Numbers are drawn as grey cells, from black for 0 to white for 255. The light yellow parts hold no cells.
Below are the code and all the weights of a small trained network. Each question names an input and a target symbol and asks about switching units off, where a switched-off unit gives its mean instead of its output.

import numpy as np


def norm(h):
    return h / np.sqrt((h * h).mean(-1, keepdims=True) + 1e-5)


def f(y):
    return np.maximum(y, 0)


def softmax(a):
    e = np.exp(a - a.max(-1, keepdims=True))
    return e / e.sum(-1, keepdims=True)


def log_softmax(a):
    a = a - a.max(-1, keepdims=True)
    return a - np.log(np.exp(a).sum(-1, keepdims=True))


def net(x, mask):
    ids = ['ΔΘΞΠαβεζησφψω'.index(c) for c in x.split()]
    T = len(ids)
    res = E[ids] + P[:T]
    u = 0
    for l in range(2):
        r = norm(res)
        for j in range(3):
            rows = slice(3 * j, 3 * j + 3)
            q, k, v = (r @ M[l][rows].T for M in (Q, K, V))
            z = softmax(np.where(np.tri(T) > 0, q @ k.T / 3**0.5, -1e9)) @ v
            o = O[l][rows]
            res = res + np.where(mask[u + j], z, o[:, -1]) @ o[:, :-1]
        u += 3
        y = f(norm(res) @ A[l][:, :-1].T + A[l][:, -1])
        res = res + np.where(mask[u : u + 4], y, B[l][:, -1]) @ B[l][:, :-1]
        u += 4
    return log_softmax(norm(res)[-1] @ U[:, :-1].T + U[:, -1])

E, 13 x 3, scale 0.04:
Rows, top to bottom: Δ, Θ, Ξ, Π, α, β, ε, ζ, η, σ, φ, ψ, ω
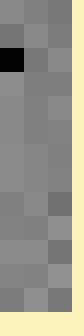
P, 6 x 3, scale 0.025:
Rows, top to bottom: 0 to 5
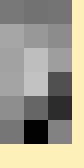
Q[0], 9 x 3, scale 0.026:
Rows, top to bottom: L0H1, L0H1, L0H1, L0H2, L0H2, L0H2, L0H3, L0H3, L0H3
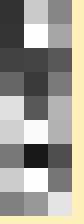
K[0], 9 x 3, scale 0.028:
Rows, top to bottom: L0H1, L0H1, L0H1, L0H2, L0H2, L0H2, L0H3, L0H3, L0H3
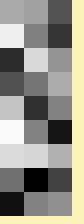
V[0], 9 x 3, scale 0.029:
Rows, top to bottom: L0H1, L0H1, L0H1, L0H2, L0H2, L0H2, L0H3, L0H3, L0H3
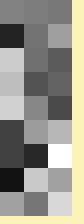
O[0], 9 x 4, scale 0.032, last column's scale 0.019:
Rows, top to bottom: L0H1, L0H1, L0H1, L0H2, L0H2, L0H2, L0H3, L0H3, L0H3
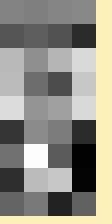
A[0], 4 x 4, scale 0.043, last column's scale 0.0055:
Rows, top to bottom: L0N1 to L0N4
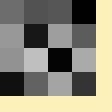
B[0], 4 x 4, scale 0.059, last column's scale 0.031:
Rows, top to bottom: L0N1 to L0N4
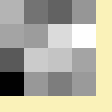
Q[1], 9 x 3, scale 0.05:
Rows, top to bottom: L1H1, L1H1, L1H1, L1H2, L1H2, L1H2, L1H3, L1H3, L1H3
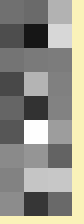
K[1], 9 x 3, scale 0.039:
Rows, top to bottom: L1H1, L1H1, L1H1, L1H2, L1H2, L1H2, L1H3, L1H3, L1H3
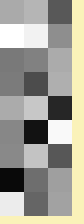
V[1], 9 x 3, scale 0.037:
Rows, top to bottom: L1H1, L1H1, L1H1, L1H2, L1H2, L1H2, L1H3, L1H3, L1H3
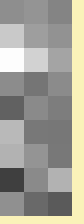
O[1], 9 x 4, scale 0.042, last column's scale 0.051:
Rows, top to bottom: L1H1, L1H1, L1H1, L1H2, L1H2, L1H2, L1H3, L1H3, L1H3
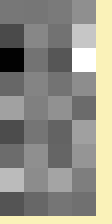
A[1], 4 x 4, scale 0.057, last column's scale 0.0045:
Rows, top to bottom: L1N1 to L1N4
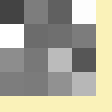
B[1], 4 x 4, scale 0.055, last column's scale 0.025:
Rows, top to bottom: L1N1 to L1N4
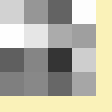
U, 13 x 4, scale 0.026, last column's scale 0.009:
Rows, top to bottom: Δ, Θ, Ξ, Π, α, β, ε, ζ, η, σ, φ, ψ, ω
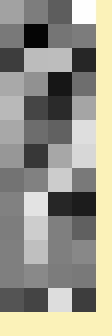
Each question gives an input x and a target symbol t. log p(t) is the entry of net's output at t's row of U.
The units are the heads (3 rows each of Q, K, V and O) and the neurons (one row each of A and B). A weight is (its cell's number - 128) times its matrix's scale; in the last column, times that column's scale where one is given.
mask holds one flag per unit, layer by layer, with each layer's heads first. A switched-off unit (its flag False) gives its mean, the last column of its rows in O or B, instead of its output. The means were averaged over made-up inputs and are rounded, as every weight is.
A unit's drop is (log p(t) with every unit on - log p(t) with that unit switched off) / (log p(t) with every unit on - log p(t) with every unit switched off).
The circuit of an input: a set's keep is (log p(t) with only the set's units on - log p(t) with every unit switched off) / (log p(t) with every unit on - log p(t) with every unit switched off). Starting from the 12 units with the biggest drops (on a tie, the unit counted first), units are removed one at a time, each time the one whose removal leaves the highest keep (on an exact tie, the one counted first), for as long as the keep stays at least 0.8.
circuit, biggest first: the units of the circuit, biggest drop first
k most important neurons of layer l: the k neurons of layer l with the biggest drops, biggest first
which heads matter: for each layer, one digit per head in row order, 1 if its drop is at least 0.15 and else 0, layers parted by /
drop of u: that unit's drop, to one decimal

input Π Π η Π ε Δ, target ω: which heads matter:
001 / 000
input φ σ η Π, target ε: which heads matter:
001 / 000
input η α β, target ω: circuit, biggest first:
L0H3
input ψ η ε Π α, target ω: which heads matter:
011 / 000
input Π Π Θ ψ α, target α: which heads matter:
101 / 000
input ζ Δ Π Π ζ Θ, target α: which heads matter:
100 / 000
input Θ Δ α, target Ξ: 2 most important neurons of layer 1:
L1N1; L1N3
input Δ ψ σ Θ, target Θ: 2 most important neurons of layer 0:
L0N3; L0N4
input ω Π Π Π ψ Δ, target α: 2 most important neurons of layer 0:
L0N1; L0N3
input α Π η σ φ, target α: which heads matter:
001 / 000
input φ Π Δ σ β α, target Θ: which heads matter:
100 / 000
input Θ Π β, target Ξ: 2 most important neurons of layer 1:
L1N1; L1N3
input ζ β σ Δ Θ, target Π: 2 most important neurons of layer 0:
L0N1; L0N4
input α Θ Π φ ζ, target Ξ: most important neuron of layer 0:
L0N2
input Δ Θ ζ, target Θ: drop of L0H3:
0.6
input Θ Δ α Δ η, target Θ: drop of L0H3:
0.2
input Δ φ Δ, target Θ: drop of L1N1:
0.2
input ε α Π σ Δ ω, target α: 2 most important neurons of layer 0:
L0N1; L0N3
